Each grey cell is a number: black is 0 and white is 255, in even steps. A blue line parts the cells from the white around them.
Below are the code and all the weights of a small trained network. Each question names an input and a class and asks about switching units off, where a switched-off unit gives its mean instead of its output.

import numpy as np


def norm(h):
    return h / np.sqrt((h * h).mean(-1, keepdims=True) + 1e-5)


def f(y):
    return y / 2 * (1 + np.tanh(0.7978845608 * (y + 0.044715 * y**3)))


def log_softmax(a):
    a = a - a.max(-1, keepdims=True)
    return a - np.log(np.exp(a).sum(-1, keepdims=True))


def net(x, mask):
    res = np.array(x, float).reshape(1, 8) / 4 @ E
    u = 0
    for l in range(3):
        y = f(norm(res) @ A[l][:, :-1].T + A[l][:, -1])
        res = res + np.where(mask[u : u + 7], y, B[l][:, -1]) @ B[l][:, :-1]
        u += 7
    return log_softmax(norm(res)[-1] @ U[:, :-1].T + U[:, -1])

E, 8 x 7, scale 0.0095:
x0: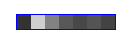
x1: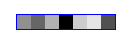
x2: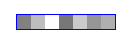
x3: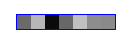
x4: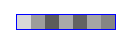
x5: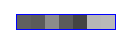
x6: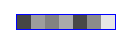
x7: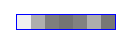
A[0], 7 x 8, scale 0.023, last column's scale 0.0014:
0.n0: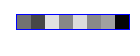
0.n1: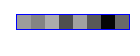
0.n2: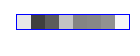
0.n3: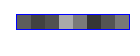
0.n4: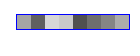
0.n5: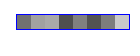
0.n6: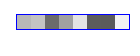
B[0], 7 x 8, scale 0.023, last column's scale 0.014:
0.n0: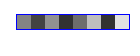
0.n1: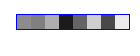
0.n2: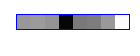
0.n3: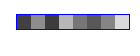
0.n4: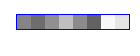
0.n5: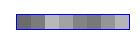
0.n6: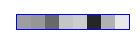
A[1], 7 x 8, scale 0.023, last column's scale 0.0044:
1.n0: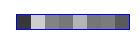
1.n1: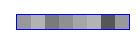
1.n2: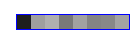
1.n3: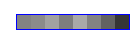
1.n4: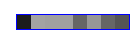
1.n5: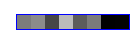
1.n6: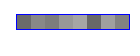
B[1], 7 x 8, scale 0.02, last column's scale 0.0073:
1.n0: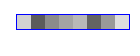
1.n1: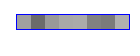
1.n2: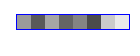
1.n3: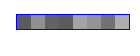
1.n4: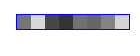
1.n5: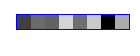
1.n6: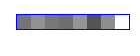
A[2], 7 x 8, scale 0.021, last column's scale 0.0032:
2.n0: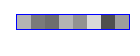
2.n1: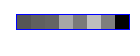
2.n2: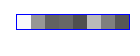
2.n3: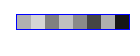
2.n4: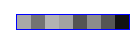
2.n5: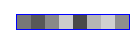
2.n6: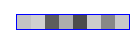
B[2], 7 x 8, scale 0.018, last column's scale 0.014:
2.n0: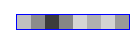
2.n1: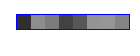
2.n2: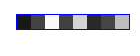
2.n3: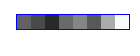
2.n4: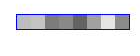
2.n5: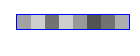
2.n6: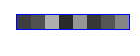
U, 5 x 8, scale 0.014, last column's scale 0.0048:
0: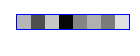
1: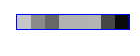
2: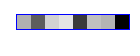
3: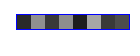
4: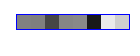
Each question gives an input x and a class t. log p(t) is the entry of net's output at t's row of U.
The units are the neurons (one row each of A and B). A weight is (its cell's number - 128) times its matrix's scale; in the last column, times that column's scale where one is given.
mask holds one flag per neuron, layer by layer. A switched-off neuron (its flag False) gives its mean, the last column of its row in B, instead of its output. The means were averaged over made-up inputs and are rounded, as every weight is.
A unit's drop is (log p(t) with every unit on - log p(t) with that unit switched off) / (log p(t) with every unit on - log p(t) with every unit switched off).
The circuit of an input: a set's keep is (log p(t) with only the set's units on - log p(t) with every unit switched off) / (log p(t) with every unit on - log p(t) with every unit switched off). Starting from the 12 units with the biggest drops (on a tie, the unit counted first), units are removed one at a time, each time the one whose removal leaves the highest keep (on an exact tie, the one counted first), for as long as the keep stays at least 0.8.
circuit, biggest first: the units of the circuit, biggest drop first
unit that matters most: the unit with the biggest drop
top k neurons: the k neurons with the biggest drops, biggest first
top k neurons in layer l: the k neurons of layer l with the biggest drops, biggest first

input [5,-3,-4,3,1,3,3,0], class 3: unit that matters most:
0.n4
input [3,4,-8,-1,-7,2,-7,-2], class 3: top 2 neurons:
0.n3, 0.n2
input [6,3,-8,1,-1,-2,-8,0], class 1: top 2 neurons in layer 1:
1.n5, 1.n1
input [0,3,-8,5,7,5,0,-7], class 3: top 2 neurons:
0.n4, 0.n6
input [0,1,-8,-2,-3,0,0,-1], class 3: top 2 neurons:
1.n5, 0.n4
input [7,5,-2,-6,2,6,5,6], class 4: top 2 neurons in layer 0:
0.n1, 0.n0
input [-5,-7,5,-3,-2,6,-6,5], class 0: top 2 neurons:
0.n2, 0.n0
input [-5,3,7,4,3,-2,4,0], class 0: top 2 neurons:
0.n0, 0.n3
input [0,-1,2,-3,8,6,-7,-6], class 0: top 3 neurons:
0.n2, 0.n6, 0.n3
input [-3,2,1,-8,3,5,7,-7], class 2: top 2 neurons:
0.n0, 0.n6
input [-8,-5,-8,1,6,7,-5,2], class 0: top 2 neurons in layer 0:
0.n2, 0.n6
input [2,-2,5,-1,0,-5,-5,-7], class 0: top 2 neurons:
0.n1, 0.n0
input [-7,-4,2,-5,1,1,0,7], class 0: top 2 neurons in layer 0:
0.n2, 0.n3
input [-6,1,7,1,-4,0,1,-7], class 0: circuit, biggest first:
0.n0
